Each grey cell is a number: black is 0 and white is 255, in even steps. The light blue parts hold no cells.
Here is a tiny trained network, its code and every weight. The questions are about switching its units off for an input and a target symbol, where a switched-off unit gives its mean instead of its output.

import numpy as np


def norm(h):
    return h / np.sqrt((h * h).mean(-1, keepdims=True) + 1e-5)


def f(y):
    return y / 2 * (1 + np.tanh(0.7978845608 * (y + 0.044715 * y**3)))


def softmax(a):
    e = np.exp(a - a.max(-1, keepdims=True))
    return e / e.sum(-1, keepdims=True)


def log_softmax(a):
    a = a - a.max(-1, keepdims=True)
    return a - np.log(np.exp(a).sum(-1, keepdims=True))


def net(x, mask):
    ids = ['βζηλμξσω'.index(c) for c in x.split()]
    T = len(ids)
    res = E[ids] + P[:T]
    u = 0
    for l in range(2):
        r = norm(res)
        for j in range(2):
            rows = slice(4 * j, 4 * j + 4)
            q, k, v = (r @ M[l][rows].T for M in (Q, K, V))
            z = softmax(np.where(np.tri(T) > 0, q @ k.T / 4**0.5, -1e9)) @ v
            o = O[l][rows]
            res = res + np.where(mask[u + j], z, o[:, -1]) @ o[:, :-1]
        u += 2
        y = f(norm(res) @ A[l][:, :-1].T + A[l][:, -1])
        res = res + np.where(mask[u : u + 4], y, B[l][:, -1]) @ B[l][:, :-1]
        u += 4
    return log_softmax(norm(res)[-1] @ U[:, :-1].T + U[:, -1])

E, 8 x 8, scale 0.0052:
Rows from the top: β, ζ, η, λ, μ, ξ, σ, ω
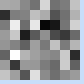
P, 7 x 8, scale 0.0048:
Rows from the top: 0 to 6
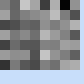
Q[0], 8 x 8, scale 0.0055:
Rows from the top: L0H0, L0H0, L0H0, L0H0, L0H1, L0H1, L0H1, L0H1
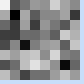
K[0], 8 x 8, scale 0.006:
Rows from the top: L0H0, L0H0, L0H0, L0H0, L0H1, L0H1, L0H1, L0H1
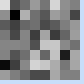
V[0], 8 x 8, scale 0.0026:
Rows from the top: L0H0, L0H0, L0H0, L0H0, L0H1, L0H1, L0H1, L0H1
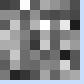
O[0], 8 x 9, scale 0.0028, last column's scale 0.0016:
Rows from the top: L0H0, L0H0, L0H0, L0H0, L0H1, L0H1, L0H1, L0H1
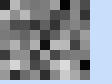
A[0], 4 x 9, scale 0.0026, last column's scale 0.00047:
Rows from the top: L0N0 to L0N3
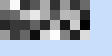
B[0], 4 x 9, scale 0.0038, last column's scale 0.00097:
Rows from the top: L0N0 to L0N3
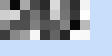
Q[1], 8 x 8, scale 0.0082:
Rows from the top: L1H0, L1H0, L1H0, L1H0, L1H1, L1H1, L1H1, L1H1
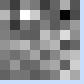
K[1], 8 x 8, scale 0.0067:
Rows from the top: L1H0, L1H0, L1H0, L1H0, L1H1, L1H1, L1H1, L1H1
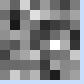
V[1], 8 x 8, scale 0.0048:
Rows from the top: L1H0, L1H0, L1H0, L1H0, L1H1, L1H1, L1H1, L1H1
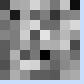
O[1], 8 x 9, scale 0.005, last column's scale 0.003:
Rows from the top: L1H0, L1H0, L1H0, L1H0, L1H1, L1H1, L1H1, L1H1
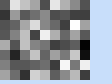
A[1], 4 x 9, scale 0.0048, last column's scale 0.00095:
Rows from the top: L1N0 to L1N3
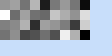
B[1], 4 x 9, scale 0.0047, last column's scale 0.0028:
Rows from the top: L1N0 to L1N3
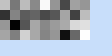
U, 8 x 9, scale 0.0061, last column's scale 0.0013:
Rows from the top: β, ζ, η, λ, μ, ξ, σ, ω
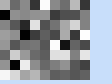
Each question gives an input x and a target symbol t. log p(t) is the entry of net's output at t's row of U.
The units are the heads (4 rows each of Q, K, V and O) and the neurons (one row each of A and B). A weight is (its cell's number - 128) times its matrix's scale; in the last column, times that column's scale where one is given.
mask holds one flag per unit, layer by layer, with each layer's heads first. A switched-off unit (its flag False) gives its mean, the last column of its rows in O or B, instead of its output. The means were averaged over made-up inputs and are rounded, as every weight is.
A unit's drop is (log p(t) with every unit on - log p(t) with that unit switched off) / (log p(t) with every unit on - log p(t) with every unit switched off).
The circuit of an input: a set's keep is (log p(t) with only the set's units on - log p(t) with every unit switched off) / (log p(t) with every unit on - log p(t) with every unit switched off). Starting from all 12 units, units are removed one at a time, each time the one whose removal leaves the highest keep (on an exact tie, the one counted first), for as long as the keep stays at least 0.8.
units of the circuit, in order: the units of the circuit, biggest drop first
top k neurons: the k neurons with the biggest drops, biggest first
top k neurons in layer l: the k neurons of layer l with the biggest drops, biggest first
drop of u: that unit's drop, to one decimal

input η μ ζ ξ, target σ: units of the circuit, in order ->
L1H1, L1N2
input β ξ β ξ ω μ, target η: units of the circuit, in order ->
L0N3, L1N3
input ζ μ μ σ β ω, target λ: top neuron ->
L1N1
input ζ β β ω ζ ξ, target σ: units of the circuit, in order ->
L0N0, L1H1, L1N2
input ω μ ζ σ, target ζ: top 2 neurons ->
L0N3, L0N0
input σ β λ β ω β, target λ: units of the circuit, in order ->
L1H0, L1N1
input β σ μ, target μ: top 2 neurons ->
L1N3, L0N2
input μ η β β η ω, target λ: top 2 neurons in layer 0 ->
L0N0, L0N3
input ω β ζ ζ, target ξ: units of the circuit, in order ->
L1H0, L0N1
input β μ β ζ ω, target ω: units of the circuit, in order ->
L1N3, L1N2
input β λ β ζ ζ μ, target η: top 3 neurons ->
L0N3, L1N3, L0N1
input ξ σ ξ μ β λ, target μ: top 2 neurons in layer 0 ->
L0N0, L0N3
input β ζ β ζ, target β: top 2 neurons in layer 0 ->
L0N3, L0N0
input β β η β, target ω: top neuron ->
L0N2
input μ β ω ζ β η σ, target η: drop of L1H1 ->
0.7
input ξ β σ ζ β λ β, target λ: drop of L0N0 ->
0.0
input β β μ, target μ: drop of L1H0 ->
0.1
